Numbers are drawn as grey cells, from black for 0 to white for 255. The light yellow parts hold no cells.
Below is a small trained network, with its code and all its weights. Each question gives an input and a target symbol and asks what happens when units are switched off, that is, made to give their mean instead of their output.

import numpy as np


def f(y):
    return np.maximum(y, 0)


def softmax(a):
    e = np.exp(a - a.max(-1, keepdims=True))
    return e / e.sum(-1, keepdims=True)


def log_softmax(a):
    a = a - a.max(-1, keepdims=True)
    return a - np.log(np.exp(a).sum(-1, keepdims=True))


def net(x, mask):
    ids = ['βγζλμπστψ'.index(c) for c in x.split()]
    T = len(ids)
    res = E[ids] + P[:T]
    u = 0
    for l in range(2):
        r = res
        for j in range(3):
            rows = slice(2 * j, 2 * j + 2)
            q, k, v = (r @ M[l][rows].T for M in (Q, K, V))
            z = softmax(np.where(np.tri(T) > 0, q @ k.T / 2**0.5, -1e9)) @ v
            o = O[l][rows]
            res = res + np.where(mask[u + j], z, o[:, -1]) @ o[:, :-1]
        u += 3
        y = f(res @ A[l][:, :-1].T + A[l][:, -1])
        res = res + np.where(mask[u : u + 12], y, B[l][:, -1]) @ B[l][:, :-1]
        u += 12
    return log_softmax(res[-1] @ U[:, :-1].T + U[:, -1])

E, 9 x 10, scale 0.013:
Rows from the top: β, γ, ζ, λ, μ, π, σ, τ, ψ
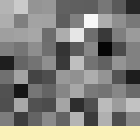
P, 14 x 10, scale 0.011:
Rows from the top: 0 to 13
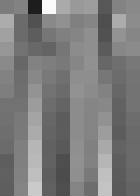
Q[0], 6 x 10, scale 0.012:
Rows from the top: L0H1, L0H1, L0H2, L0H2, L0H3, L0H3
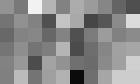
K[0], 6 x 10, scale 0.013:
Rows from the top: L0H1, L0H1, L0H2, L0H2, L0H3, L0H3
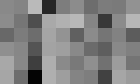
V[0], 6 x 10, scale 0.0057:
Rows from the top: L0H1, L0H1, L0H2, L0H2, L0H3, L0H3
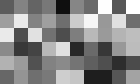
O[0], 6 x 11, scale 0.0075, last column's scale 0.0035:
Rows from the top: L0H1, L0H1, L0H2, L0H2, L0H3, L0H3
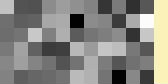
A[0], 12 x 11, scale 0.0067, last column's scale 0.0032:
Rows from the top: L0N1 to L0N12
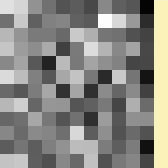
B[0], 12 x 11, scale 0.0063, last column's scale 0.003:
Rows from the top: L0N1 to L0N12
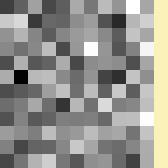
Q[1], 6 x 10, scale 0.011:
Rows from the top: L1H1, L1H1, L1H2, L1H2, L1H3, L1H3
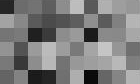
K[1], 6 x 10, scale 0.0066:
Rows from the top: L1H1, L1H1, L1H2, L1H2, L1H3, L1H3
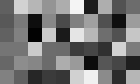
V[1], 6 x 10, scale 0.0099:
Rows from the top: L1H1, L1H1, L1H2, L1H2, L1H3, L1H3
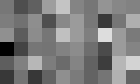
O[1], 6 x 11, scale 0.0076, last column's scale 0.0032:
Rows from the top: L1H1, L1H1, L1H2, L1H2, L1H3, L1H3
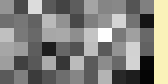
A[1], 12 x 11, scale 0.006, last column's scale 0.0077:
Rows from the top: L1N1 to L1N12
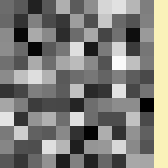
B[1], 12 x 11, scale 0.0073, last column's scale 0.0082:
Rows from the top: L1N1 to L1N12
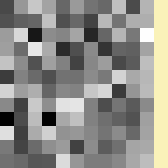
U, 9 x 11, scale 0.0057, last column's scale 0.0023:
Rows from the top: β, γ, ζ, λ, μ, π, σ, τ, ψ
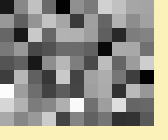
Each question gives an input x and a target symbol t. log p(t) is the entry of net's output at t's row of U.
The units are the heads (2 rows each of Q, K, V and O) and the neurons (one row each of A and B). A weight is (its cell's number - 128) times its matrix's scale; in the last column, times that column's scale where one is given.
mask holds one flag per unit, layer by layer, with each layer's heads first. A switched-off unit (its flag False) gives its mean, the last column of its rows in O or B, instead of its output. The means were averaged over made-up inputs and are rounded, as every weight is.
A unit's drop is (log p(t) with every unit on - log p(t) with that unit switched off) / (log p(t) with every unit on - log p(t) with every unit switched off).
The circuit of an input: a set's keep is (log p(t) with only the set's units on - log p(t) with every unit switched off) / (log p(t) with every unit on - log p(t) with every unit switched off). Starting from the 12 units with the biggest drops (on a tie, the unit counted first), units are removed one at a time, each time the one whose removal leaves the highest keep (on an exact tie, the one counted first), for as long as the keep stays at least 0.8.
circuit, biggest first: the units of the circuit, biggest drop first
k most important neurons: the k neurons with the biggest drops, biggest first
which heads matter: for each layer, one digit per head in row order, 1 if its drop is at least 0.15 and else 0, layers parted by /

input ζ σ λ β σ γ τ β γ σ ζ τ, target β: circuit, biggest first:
[L0H1 L1N1]
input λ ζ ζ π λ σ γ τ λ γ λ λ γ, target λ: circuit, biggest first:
[L1H2 L0N4 L1N3 L0H2]
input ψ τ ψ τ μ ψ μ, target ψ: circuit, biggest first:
[L0H1 L1N4 L1H3]
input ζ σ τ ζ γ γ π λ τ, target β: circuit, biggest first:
[L0H1 L1N1 L0H2]
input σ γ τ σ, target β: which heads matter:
110 / 011
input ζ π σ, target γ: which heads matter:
011 / 101
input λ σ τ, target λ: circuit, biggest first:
[L1H2]
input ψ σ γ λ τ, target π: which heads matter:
111 / 001
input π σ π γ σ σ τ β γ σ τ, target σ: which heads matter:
111 / 100
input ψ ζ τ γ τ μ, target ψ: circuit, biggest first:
[L0H1 L1N4 L1H3 L1N6]
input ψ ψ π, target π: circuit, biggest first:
[L1H3 L0N5]
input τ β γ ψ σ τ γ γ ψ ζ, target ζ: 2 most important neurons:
[L0N6 L1N9]
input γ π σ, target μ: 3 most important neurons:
[L0N4 L1N2 L1N3]
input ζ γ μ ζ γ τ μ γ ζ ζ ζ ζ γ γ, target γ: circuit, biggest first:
[L0H2 L0H1 L1H3]
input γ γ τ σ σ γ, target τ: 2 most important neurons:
[L0N2 L1N3]
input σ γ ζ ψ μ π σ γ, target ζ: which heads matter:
100 / 101
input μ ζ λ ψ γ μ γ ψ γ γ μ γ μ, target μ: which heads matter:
010 / 001
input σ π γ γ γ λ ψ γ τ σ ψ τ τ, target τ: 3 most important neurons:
[L0N2 L1N10 L1N1]
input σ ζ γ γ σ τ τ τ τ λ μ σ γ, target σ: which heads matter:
000 / 010
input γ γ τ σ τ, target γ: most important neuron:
[L1N10]
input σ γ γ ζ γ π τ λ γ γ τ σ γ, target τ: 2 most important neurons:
[L1N3 L0N9]
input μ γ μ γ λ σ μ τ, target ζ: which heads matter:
010 / 011
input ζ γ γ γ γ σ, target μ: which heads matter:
011 / 001
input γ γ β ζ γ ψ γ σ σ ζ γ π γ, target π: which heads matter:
011 / 001
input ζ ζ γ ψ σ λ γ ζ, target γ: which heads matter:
101 / 101
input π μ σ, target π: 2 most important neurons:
[L0N4 L0N11]
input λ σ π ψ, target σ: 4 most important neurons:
[L1N7 L0N4 L1N5 L0N9]
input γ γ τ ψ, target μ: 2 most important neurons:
[L1N12 L1N2]
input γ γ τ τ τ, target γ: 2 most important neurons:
[L0N4 L1N10]
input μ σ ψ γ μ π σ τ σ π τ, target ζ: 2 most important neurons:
[L1N8 L1N10]
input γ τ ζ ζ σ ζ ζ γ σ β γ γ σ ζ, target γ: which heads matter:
100 / 101
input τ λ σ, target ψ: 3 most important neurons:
[L1N4 L0N2 L0N4]
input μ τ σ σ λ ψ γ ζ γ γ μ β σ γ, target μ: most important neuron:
[L0N1]
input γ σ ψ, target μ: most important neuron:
[L1N2]
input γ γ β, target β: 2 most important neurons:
[L0N1 L1N6]
